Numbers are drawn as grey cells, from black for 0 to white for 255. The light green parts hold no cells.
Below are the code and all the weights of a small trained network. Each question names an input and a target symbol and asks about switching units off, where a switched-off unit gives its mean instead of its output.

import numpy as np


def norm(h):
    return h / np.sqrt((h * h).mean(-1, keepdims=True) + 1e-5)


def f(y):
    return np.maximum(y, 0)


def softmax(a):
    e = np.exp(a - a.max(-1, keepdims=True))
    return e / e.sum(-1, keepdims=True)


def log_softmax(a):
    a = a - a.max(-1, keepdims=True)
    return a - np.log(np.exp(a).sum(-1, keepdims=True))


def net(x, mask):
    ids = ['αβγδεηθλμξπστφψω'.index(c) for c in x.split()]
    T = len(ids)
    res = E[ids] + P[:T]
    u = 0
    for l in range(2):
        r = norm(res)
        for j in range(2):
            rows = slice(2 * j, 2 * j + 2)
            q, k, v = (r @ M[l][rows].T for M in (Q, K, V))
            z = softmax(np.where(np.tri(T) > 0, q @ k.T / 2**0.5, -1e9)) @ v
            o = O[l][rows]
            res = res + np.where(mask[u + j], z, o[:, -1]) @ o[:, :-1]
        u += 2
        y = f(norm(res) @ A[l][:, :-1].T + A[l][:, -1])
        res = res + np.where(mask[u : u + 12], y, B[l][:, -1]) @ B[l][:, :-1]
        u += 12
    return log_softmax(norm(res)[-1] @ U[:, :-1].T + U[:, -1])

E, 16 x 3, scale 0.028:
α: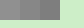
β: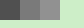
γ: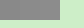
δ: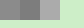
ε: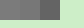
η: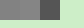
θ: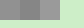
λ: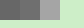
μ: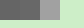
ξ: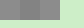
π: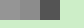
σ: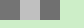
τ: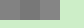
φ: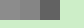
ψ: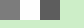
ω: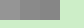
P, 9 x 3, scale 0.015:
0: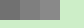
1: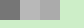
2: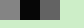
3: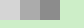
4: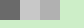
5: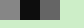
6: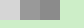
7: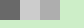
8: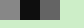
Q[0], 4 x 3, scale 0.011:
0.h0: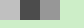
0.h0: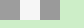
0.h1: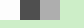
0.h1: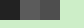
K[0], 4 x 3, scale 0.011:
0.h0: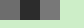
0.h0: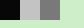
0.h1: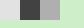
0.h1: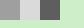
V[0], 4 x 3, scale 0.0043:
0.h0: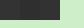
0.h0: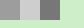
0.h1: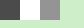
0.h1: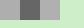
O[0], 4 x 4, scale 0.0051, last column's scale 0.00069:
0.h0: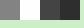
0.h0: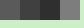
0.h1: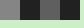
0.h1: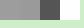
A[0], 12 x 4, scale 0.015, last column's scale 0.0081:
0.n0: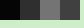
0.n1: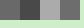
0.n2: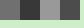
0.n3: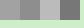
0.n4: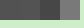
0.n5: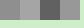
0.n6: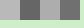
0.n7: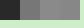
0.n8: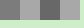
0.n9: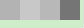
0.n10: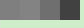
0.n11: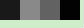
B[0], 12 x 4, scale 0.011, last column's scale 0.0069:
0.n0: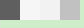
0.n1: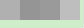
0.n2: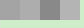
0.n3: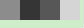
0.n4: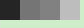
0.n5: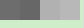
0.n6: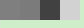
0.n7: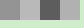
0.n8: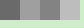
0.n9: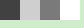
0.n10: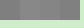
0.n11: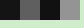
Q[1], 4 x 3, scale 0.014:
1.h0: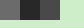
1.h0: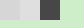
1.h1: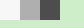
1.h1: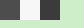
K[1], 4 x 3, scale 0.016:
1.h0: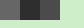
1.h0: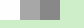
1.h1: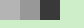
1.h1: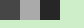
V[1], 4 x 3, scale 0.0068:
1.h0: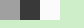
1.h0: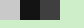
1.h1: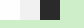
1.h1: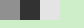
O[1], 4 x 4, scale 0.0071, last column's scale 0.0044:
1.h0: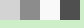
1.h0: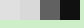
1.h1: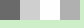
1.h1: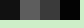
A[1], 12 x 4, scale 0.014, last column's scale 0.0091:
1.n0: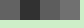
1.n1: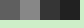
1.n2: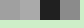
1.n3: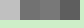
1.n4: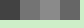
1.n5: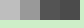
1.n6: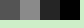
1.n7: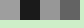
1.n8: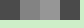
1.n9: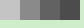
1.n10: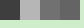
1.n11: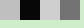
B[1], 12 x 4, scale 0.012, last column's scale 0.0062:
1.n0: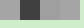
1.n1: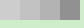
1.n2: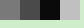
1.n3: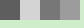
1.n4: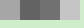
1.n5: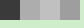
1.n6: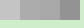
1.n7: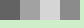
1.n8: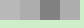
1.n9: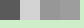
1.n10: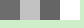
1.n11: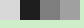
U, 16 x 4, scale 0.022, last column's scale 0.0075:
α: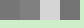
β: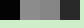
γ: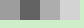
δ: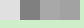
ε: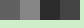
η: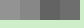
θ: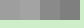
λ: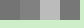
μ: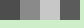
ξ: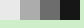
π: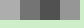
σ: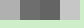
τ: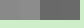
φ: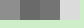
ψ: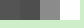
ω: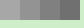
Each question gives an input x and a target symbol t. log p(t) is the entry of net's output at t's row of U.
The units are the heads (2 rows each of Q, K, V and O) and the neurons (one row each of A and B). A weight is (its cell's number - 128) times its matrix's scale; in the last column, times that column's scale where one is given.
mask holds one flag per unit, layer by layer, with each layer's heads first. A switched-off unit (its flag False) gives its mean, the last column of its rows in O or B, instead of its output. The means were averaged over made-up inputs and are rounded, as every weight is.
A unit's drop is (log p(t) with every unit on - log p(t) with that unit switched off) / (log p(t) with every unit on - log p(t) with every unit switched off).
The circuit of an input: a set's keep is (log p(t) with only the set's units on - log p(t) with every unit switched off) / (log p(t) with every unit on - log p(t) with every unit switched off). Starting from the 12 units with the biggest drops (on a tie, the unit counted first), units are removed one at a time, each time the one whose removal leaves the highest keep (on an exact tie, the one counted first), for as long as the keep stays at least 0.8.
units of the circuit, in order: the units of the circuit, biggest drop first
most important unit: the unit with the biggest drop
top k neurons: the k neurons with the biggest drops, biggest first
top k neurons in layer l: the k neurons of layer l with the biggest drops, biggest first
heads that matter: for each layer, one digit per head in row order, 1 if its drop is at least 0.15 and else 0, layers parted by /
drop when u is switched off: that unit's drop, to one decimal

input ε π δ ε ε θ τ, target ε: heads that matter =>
11 / 00
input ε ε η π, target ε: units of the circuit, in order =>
[1.n2; 1.h0]
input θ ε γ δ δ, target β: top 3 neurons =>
[0.n9; 0.n0; 0.n3]
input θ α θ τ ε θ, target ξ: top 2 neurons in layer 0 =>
[0.n6; 0.n0]
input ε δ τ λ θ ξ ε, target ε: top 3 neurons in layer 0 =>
[0.n4; 0.n9; 0.n0]
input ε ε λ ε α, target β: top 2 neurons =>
[0.n9; 0.n0]
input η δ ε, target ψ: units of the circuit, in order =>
[0.n4; 1.n0]
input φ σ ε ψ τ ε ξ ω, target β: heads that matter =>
01 / 10
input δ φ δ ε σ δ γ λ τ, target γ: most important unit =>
0.n9
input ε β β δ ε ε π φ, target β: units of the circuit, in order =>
[1.h0; 0.n1]
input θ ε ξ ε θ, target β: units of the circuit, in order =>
[0.n3; 1.h0]
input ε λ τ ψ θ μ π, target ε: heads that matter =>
11 / 10
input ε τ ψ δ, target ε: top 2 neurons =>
[0.n9; 0.n6]
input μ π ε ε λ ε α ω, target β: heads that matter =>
10 / 10
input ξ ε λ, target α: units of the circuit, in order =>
[0.n0; 0.n9]
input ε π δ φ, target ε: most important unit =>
0.h0
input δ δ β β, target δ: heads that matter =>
10 / 11
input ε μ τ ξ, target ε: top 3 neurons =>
[0.n9; 0.n4; 0.n0]
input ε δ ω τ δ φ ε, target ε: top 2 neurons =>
[0.n9; 1.n2]
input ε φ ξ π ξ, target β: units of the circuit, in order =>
[1.h0]
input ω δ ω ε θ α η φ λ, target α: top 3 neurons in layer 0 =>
[0.n0; 0.n1; 0.n9]
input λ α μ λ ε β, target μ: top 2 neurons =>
[0.n0; 0.n4]
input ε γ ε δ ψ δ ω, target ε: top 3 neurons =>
[0.n9; 0.n0; 1.n2]
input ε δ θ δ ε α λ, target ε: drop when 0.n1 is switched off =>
0.1
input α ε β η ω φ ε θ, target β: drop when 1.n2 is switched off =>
-0.1
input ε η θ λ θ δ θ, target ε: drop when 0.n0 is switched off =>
0.4
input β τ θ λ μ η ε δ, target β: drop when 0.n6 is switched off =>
0.0
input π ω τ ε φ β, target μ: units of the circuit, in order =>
[0.n0]
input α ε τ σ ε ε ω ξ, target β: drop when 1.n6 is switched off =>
0.1
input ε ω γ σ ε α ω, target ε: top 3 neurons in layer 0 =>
[0.n9; 0.n0; 0.n6]
